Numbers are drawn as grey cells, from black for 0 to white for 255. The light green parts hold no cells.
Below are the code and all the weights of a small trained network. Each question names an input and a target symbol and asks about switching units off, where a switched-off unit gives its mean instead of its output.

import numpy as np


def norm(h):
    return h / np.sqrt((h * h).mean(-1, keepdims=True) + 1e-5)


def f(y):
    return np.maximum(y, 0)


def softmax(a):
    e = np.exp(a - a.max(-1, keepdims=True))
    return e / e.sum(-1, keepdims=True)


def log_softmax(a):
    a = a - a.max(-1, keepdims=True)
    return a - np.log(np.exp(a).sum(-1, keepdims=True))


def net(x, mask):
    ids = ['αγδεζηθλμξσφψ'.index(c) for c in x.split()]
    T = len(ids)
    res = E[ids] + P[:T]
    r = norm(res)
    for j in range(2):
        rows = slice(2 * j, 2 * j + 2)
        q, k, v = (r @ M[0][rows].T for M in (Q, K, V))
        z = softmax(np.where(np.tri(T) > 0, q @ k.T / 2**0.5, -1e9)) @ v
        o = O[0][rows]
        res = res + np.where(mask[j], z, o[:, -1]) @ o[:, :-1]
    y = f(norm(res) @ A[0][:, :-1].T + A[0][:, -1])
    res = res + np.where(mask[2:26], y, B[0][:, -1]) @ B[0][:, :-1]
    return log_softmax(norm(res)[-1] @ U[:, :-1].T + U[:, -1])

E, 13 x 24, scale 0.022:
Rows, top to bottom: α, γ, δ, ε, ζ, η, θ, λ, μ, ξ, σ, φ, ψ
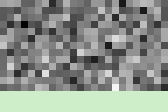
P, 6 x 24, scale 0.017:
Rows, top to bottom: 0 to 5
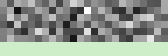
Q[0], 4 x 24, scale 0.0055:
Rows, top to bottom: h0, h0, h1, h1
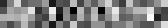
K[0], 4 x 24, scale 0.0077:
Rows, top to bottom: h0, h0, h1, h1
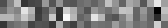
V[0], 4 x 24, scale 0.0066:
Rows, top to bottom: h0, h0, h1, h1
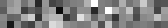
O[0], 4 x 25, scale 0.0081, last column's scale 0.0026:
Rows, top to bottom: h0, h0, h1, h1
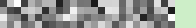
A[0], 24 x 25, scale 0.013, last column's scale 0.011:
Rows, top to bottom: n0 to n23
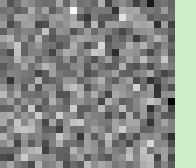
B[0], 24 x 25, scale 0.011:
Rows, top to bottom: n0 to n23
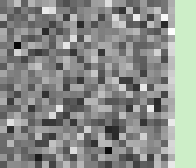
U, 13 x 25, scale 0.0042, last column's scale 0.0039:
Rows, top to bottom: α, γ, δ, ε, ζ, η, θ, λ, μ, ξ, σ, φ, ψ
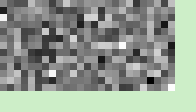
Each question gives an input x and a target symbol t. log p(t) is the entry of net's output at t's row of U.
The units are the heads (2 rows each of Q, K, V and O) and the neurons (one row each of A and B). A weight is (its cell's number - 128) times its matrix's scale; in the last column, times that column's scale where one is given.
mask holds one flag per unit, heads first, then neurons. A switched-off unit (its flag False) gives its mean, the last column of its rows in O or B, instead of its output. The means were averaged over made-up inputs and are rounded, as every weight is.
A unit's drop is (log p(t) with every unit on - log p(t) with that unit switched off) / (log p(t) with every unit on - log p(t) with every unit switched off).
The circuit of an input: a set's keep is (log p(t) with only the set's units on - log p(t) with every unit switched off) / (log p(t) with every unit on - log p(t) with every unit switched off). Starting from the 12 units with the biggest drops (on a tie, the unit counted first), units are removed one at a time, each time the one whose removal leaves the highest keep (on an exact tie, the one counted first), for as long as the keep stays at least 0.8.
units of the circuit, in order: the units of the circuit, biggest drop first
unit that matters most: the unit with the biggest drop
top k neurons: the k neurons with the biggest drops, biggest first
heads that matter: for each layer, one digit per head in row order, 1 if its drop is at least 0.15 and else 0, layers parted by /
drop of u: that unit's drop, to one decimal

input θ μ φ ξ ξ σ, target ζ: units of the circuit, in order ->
h0
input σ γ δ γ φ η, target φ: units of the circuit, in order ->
h0, h1, n17
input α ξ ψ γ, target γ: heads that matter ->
01
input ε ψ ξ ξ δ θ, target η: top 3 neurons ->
n21, n17, n3
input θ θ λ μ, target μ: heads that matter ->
10
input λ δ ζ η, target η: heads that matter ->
10
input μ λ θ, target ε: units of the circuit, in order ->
h0, n3, n20
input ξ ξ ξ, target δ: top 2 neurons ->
n14, n10
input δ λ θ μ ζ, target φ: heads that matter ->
01
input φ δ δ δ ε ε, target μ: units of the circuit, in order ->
h1, n10
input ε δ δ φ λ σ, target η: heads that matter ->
11
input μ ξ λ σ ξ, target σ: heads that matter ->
10
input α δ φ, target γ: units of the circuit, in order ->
h1, n9
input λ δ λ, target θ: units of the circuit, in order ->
h1, n12
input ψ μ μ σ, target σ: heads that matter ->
10
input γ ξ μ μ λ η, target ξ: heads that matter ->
11
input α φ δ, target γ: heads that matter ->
11
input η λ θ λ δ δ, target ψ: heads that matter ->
11
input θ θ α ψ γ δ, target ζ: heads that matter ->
10
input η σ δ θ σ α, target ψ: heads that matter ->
11
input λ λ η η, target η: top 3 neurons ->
n21, n18, n17
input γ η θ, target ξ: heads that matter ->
11
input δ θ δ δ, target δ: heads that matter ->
00
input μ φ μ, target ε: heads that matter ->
10
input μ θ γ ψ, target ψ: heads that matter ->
01
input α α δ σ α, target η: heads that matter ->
00
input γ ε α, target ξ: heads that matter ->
11
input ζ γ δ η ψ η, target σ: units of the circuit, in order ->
h0
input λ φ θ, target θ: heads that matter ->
01
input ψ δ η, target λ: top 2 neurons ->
n23, n22
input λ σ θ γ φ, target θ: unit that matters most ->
n0
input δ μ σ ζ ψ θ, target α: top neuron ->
n6
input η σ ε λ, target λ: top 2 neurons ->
n12, n17
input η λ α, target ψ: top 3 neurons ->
n21, n14, n22
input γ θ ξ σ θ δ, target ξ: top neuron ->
n20
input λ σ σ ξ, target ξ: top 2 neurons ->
n17, n15
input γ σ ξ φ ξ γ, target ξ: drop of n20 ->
0.3
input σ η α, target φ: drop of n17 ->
0.3
